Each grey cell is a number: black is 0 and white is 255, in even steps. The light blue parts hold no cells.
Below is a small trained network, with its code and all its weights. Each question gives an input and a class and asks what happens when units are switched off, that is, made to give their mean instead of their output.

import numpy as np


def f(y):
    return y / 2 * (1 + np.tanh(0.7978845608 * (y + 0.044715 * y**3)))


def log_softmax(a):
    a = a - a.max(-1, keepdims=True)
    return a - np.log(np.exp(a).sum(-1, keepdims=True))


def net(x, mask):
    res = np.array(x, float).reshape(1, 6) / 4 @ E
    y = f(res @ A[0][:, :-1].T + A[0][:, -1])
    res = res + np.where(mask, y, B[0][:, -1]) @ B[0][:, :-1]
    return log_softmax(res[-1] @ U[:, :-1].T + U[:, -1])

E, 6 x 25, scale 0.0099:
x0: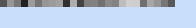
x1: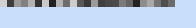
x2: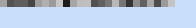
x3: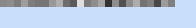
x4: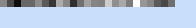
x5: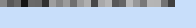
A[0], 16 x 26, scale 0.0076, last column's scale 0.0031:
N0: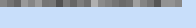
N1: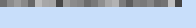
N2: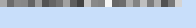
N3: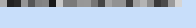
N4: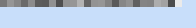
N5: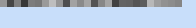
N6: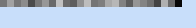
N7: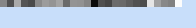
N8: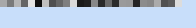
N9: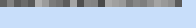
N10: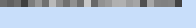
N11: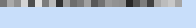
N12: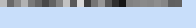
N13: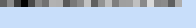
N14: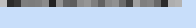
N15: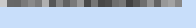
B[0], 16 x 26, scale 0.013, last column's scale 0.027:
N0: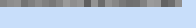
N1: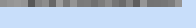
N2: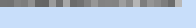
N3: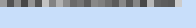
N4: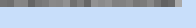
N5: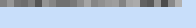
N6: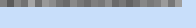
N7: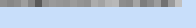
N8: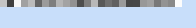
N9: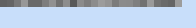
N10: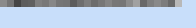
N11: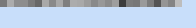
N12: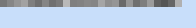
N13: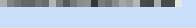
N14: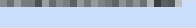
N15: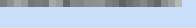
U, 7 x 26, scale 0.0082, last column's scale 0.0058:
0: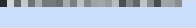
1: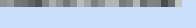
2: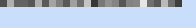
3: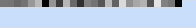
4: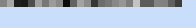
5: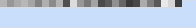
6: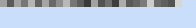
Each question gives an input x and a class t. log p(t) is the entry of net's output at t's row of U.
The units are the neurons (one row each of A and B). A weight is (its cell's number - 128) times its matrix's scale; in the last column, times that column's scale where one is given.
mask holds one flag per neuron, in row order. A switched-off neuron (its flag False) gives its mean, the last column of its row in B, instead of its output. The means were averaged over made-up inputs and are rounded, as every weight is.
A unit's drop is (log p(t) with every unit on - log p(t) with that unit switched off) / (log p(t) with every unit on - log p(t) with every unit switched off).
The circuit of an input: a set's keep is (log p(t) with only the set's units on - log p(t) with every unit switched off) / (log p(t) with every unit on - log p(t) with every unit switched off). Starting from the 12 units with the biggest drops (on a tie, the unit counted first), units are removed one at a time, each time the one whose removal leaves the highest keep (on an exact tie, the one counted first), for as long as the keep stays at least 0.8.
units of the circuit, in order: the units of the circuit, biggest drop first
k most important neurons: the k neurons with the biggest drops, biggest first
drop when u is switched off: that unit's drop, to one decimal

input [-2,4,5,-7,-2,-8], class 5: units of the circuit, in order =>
[N15]
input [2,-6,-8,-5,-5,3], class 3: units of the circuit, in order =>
[N3; N14]
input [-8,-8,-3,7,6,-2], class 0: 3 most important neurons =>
[N8; N13; N11]
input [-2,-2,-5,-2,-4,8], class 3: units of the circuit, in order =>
[N3; N14; N11]
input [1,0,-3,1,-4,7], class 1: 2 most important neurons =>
[N3; N8]
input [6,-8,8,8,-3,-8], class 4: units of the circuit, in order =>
[N8; N10]
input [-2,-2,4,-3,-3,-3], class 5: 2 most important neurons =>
[N13; N12]
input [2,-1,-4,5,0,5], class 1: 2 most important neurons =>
[N8; N12]
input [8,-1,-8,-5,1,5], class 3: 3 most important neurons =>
[N3; N13; N14]
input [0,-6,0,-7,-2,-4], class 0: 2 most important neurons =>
[N8; N13]
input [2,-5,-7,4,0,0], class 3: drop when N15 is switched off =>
0.1
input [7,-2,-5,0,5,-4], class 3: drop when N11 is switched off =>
0.1
